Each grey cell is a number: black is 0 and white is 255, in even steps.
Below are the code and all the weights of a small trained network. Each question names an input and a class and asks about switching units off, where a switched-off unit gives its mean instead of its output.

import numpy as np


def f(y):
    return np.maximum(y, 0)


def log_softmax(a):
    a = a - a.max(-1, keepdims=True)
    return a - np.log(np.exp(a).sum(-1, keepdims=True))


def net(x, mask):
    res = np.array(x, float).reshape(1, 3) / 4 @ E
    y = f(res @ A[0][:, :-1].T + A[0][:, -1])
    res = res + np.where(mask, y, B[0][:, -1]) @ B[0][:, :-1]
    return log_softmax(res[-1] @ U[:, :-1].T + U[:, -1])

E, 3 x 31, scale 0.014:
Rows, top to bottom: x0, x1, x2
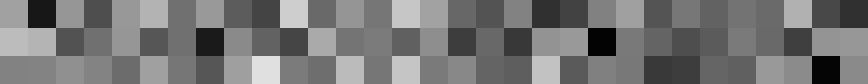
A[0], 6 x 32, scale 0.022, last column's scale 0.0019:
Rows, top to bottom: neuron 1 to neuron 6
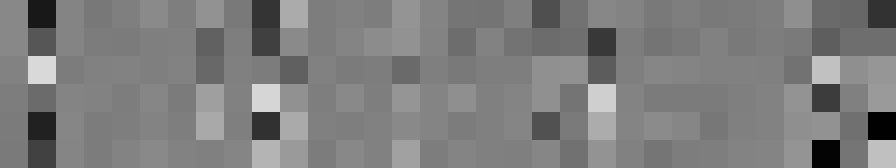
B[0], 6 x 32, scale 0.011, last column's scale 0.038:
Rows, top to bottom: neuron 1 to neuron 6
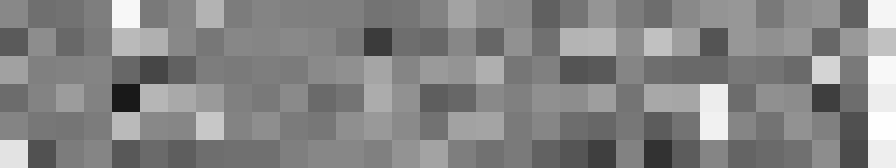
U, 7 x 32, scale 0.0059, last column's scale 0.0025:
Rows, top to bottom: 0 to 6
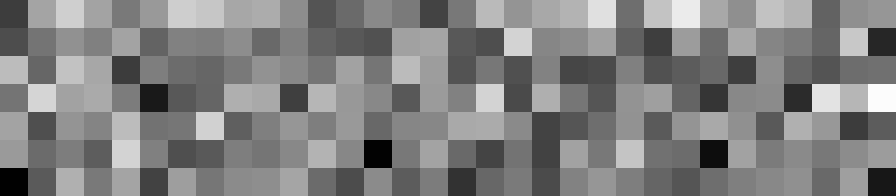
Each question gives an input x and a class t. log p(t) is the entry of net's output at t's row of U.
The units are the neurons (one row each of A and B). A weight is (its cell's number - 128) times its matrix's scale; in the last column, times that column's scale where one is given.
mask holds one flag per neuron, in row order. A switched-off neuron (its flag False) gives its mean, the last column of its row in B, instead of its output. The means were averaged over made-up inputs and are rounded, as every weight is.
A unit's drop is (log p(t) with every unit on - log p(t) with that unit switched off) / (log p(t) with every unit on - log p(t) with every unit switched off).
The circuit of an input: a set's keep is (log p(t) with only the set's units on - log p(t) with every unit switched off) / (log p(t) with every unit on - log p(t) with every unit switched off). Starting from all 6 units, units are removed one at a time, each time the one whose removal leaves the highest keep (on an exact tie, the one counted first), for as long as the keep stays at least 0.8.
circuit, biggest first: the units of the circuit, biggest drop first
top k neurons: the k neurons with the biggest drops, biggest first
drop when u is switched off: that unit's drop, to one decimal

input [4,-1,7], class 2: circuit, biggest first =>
[neuron 6]
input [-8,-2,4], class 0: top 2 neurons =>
[neuron 6; neuron 4]
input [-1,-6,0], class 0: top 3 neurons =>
[neuron 4; neuron 3; neuron 1]
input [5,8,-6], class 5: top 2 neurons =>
[neuron 2; neuron 4]
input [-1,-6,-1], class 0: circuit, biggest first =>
[neuron 4; neuron 3]
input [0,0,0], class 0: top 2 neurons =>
[neuron 6; neuron 3]
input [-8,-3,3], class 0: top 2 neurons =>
[neuron 6; neuron 4]
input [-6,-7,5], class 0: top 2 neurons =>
[neuron 4; neuron 3]
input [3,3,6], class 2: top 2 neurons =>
[neuron 6; neuron 5]
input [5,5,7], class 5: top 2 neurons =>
[neuron 2; neuron 5]
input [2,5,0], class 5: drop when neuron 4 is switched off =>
0.2
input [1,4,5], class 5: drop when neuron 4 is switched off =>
0.3
